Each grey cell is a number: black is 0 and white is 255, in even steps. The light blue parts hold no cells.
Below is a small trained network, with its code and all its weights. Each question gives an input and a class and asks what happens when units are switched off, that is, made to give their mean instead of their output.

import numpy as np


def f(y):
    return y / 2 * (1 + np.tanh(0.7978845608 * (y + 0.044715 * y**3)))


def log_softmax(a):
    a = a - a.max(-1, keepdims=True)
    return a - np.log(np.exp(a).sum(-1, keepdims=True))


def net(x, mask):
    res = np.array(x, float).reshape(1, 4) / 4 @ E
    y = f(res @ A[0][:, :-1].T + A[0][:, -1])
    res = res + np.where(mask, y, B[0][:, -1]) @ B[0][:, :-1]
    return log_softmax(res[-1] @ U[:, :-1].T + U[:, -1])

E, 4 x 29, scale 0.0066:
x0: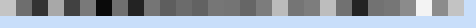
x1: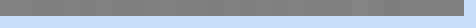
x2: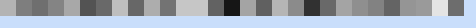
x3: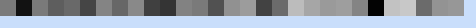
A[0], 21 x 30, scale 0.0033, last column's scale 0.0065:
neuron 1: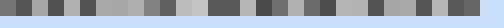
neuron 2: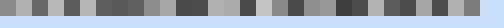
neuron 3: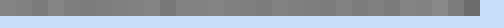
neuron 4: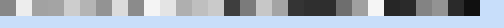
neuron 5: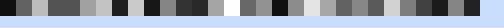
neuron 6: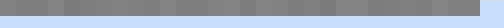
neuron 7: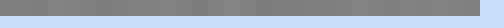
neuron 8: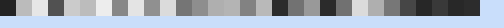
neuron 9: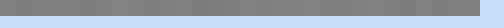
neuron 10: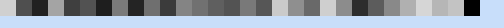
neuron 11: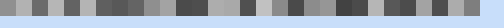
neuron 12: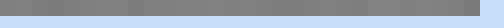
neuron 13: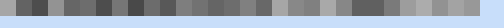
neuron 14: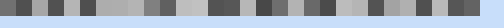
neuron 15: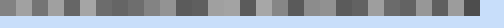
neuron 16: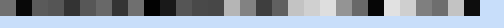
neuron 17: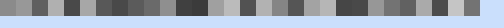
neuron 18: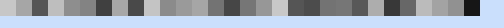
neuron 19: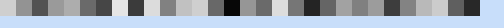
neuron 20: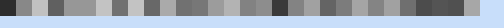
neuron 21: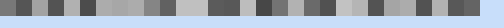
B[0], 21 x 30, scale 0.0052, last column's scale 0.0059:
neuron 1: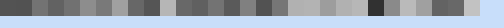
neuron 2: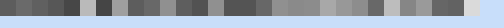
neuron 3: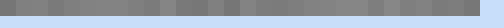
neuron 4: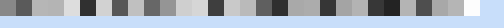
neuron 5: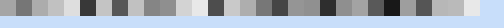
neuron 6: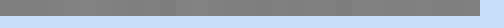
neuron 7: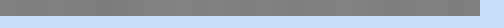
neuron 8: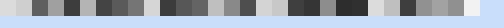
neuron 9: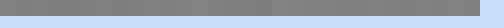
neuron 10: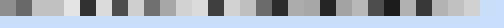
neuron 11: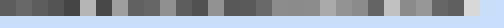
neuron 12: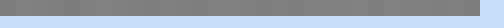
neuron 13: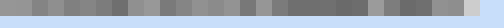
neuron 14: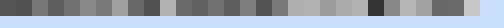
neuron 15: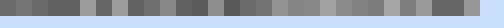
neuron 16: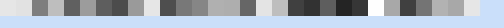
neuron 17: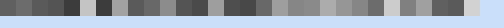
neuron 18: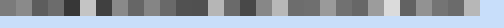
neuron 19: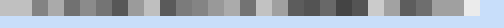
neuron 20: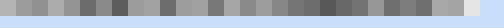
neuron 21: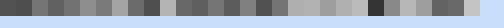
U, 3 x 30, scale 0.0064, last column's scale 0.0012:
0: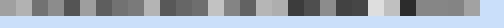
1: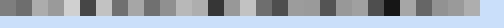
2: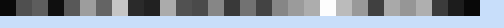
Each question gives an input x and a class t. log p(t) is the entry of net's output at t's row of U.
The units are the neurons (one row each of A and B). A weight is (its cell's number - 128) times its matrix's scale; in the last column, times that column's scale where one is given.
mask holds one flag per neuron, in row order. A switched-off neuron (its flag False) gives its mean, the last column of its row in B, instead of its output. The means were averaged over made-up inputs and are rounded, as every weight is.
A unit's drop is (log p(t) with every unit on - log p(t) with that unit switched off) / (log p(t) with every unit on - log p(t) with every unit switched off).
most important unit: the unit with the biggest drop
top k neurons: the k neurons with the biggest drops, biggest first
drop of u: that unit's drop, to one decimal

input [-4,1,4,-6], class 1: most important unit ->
neuron 4
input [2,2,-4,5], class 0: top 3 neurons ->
[neuron 16; neuron 4; neuron 10]
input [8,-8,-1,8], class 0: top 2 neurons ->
[neuron 16; neuron 4]
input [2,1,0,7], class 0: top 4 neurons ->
[neuron 16; neuron 4; neuron 5; neuron 13]
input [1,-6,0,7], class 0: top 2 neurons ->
[neuron 16; neuron 4]
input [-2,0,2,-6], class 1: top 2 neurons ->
[neuron 4; neuron 16]
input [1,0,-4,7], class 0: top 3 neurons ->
[neuron 16; neuron 4; neuron 10]
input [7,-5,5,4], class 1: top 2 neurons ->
[neuron 10; neuron 8]
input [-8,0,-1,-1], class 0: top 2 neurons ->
[neuron 8; neuron 10]
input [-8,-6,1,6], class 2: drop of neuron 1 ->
0.4
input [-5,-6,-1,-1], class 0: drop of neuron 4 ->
0.5
